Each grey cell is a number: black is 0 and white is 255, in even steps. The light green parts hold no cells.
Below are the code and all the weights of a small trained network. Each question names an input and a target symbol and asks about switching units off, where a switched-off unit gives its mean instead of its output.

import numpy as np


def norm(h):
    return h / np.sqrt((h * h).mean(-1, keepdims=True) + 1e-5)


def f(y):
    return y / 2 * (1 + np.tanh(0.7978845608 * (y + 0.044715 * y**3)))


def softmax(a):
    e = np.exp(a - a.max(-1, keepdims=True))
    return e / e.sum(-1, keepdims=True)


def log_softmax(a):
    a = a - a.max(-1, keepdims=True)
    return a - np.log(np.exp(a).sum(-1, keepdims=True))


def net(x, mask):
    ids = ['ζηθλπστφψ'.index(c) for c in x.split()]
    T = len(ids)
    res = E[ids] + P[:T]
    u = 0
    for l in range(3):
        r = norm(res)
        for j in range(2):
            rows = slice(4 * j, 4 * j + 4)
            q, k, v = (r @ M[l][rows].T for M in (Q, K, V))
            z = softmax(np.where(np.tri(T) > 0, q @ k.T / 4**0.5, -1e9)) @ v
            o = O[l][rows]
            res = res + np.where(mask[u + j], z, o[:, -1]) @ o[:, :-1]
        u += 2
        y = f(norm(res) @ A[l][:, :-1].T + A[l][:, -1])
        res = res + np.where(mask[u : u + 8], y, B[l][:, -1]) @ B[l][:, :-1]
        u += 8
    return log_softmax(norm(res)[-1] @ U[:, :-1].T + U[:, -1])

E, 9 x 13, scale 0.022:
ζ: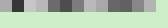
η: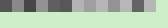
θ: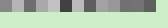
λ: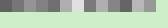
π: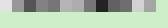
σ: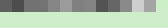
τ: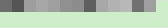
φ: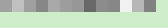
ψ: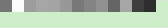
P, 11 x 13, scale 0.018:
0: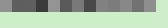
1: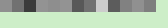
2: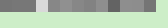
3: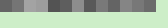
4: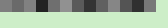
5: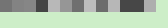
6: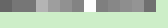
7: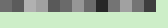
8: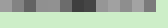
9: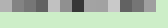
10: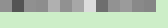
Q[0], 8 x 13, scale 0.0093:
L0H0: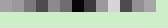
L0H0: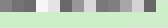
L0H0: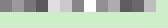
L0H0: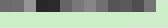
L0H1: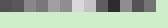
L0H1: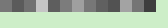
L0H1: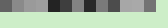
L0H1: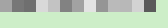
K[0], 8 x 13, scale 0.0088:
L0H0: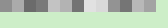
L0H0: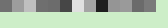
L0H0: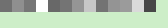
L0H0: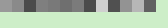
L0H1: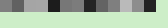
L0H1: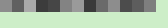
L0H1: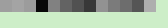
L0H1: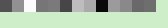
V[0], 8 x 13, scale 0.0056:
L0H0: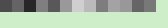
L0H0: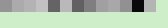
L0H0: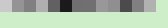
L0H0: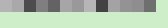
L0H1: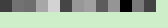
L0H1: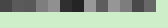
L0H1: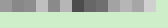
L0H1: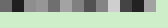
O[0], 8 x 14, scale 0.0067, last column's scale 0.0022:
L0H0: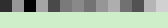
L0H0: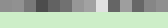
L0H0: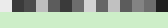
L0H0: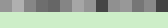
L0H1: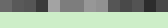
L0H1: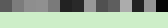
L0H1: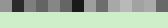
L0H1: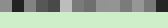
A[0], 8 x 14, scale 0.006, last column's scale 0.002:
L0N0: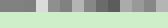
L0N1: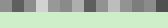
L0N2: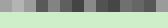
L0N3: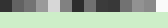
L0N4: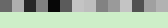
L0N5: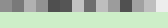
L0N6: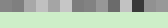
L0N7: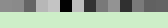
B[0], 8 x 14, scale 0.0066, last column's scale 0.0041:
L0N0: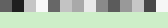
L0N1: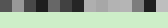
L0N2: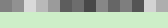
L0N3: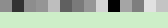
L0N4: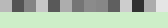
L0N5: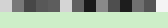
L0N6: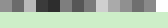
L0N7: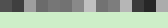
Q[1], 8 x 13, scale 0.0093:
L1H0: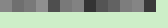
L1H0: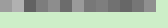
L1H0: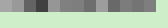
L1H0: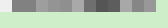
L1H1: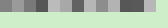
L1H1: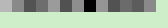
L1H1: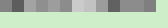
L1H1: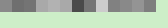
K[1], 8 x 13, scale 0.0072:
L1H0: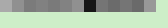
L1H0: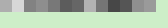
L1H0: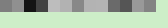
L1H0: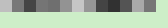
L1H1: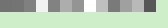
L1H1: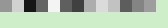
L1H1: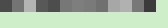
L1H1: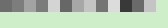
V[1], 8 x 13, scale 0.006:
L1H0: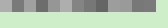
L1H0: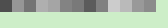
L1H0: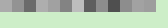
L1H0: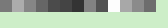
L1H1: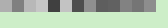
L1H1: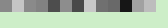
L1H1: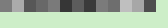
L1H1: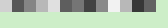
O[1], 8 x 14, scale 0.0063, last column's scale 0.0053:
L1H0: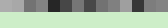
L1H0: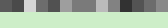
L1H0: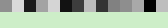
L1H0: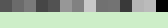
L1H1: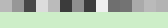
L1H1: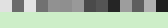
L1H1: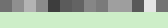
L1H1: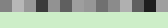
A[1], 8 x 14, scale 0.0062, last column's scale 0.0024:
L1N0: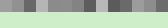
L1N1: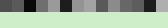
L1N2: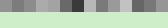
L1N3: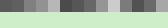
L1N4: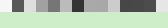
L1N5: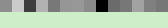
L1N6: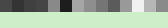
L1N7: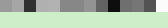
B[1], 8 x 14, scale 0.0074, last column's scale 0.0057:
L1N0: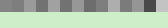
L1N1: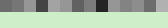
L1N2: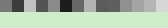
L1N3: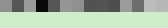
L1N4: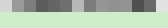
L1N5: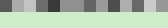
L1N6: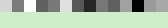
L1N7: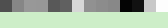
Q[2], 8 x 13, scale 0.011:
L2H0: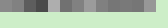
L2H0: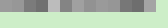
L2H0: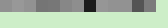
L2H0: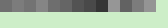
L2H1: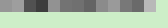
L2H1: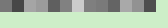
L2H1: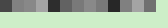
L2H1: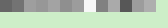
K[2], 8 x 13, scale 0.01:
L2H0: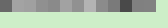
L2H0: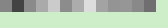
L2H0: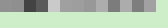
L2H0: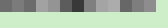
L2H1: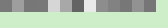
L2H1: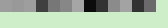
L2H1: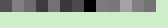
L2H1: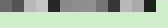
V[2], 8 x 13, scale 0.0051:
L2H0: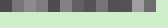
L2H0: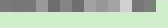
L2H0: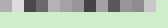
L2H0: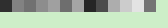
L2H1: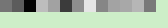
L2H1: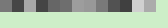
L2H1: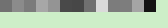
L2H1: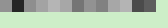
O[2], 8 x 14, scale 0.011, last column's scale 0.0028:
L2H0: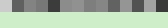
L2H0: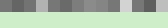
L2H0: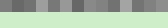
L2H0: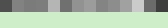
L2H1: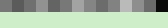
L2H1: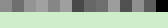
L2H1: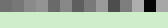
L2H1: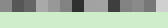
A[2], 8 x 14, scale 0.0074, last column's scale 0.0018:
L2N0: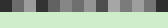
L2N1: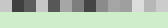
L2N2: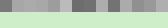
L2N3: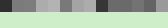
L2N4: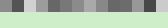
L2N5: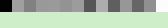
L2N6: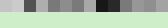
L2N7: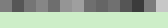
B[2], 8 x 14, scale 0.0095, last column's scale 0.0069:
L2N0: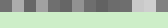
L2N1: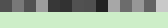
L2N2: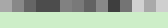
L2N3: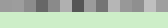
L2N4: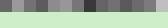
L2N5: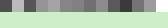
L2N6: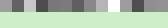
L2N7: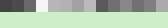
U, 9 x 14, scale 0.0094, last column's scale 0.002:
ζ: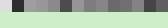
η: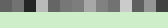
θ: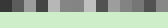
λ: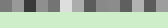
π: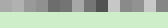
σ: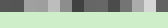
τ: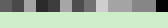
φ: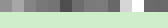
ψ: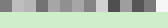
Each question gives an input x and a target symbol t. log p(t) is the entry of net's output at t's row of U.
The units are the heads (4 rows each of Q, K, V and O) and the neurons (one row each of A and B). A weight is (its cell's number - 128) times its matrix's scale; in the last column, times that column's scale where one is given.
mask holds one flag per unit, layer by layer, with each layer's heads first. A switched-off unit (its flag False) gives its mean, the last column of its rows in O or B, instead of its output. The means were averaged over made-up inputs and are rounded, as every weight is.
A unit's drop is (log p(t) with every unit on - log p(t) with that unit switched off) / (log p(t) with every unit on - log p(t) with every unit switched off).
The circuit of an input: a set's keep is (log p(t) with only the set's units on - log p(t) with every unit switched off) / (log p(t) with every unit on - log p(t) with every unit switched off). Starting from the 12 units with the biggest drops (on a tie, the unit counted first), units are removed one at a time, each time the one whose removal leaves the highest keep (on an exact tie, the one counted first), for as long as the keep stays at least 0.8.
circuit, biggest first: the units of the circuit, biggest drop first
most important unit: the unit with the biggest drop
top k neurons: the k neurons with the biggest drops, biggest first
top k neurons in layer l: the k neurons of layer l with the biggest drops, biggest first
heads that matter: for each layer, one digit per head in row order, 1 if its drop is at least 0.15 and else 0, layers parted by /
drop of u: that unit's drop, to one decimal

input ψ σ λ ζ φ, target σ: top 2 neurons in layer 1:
[L1N6, L1N4]
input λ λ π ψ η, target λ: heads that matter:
01 / 00 / 00
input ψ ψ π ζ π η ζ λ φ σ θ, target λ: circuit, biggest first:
[L0H1]
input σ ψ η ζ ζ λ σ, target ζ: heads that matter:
10 / 00 / 00
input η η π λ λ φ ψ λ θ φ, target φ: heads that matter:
00 / 00 / 01
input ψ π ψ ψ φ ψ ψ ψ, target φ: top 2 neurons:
[L1N7, L2N2]
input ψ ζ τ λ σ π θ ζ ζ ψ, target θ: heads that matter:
11 / 01 / 00
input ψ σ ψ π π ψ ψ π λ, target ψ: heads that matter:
11 / 01 / 01
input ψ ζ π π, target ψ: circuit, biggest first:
[L1N5, L2H1]
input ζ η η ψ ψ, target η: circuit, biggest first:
[L0H0, L2H1]
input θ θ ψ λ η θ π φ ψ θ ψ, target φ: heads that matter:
01 / 00 / 00
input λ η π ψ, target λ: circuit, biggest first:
[L0H1, L1H1, L2H1]
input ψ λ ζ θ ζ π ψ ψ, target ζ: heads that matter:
11 / 00 / 00
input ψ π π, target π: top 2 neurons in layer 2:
[L2N6, L2N3]
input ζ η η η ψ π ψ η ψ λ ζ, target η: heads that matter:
10 / 00 / 00
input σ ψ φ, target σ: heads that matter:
10 / 00 / 01
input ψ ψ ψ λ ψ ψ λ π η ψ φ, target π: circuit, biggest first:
[L2H1]
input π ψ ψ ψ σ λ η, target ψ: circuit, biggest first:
[L0H0, L2N1]
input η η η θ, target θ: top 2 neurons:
[L1N1, L0N7]
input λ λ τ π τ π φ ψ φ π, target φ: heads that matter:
01 / 00 / 11
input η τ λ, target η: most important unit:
L0H0
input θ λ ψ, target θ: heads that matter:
10 / 01 / 00
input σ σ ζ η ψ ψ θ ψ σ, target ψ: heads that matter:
10 / 00 / 00
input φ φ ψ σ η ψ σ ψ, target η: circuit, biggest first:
[L0H0, L2H0]
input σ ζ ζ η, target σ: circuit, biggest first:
[L0H0, L2H1]
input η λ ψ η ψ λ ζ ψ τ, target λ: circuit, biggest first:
[L0H1, L1H1]
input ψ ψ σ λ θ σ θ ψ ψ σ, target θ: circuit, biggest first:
[L0H1]
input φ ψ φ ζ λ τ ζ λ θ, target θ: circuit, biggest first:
[L1N1, L0N7]
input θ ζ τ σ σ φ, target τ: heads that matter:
01 / 10 / 00
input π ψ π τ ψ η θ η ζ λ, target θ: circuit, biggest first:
[L0H1, L1H1]
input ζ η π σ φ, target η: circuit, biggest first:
[L0H0, L2H1]
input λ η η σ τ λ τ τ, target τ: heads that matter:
00 / 00 / 00
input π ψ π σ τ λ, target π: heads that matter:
10 / 00 / 01
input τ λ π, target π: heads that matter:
00 / 10 / 00
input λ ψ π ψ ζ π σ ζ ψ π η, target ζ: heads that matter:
10 / 00 / 00
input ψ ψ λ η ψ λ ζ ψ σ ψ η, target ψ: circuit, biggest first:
[L0H0]
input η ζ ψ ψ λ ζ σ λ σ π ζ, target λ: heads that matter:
11 / 00 / 00
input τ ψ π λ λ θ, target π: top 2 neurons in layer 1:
[L1N5, L1N7]
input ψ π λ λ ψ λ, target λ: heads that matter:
00 / 00 / 00
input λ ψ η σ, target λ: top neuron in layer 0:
[L0N5]
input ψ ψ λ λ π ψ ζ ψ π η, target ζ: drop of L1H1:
0.2
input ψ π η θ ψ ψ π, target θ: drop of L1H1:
0.1
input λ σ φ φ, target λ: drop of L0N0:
0.1
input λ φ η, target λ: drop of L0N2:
0.0
